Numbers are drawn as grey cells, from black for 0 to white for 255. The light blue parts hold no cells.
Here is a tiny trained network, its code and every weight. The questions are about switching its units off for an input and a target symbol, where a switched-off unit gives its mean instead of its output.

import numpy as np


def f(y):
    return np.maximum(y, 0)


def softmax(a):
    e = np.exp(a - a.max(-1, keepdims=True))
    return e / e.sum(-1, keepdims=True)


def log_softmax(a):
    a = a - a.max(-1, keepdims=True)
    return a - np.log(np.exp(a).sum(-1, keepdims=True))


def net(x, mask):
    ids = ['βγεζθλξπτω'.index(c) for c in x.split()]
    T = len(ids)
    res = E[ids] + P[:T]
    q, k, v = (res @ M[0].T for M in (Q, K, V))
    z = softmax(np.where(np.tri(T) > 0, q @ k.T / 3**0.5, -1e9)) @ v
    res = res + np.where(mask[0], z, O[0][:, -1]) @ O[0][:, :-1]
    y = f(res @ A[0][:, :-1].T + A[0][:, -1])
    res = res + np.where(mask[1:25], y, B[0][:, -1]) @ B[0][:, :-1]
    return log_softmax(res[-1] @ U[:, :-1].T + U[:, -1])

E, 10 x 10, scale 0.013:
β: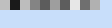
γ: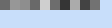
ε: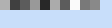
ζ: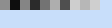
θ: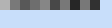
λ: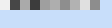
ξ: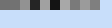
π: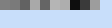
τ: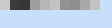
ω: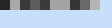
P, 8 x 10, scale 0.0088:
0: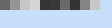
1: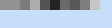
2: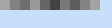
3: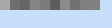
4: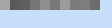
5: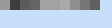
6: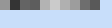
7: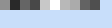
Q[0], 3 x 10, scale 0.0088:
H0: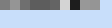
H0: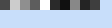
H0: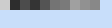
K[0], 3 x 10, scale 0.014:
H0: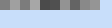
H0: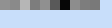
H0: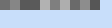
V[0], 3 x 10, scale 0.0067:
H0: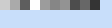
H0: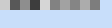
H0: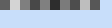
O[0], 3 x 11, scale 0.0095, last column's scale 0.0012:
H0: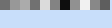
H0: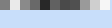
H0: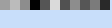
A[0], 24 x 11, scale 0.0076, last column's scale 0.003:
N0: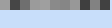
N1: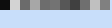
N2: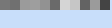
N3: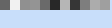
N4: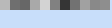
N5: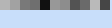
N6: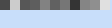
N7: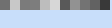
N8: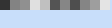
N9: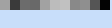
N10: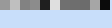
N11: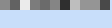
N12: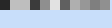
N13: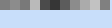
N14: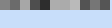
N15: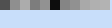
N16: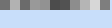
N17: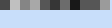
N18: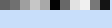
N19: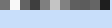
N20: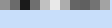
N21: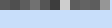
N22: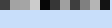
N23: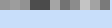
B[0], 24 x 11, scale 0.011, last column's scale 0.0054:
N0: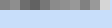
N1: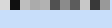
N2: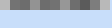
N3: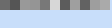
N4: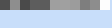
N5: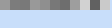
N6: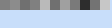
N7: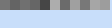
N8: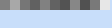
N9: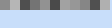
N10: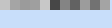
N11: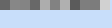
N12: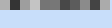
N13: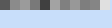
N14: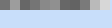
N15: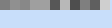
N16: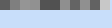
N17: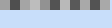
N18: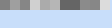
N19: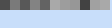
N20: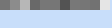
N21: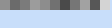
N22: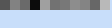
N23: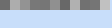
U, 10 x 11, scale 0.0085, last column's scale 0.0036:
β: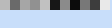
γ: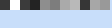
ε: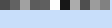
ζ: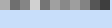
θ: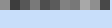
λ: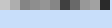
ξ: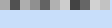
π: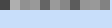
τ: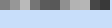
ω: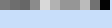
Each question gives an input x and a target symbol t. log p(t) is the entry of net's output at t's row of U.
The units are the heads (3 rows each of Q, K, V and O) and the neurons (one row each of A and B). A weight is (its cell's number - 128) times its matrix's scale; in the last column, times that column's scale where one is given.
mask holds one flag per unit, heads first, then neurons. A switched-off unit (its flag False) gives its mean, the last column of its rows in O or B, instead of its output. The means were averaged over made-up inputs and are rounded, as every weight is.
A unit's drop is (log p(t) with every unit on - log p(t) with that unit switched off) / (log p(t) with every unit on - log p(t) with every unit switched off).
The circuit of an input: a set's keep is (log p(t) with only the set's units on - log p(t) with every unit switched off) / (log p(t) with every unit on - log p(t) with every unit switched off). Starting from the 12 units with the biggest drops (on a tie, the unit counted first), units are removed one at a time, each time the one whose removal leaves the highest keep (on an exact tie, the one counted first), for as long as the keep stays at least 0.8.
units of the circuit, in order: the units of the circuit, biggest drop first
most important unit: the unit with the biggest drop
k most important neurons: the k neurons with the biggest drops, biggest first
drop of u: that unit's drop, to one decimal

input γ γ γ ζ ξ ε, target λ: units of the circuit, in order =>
[N10 H0 N14]
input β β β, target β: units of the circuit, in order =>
[H0 N15]
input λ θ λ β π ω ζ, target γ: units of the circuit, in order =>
[N9 H0]
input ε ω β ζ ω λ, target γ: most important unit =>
N9
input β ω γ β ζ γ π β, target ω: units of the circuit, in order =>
[H0 N11]
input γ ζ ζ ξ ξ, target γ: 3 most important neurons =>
[N19 N6 N12]
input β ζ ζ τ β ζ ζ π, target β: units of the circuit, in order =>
[H0 N1]
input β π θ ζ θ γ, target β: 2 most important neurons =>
[N13 N4]
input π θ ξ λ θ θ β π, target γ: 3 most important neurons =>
[N9 N8 N4]
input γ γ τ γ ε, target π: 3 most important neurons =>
[N18 N13 N16]
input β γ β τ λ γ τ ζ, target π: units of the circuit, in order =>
[H0 N18 N16]
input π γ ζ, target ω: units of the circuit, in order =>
[H0 N18]
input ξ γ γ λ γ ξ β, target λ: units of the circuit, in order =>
[H0 N10 N14]
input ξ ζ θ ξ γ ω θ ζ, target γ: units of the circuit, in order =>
[N9]
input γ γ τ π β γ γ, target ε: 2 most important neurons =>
[N7 N15]
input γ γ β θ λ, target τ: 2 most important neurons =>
[N23 N16]
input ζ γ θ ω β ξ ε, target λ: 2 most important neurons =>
[N10 N5]
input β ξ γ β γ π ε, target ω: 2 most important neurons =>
[N18 N11]
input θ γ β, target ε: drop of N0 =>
0.0
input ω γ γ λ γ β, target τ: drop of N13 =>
0.2
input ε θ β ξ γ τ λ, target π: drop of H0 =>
1.2
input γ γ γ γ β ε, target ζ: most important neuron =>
[N18]
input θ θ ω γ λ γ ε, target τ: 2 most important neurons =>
[N5 N10]
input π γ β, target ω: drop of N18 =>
0.2
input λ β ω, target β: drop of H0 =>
-0.1
